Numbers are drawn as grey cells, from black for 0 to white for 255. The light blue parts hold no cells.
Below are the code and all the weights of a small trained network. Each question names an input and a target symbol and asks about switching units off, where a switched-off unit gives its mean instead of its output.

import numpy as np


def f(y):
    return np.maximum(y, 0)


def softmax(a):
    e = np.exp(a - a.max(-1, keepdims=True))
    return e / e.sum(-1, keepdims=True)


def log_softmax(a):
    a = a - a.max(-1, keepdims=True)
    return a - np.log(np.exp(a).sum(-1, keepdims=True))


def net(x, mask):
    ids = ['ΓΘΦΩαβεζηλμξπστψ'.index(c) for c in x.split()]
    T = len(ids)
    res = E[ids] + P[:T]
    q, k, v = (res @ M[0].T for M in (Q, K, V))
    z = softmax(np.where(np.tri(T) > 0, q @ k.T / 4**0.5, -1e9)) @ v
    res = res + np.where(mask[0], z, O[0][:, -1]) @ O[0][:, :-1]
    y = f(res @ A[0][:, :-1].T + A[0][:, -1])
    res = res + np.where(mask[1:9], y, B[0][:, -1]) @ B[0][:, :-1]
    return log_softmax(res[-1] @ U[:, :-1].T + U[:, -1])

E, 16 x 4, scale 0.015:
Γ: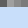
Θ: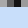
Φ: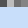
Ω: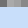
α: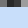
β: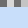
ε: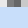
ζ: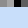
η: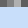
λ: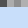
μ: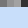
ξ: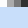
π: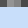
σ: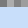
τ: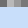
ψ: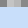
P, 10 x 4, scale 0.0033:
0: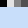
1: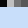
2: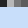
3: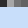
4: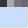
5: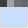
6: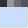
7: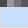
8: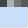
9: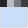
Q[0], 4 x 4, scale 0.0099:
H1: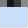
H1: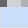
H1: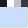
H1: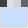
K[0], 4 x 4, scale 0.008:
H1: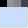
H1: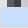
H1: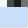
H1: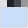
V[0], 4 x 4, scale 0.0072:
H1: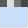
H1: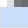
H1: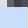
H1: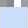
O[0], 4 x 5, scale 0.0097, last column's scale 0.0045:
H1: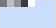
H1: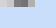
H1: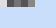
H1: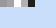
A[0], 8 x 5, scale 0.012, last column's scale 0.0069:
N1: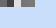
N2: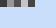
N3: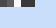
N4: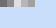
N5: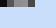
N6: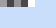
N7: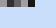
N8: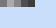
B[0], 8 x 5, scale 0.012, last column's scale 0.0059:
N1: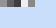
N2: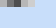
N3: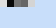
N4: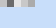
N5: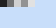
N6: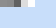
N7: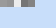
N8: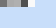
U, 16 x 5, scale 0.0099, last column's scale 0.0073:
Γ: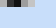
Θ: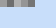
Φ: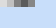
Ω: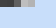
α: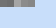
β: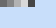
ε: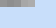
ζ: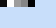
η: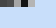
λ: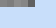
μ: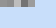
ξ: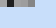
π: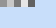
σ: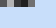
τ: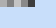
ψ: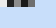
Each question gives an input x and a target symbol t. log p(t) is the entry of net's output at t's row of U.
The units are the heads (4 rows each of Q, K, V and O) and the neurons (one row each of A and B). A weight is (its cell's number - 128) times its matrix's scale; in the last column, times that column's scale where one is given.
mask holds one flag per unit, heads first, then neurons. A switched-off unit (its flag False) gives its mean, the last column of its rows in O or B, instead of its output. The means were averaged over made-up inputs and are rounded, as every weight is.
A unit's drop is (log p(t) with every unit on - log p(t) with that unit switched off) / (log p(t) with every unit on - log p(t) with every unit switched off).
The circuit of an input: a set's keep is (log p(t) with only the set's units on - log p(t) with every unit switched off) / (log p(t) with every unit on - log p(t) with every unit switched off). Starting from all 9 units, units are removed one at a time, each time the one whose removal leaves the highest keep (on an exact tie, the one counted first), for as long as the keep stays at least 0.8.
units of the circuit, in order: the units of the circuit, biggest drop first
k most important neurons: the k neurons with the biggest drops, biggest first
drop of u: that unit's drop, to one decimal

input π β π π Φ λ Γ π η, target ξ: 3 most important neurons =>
(N3, N1, N4)
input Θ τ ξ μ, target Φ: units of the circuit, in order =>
(H1, N5, N3)
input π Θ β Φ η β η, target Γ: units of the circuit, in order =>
(H1, N6)
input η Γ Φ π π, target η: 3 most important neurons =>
(N3, N5, N6)
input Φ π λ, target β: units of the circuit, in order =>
(H1, N4, N5)
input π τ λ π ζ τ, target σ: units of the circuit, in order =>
(H1, N3)
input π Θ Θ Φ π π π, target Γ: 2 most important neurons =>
(N6, N5)
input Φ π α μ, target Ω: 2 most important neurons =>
(N5, N6)
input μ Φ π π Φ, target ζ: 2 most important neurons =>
(N3, N5)
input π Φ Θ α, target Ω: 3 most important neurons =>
(N5, N8, N2)
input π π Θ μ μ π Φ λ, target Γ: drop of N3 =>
-0.1
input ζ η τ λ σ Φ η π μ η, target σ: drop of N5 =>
0.1
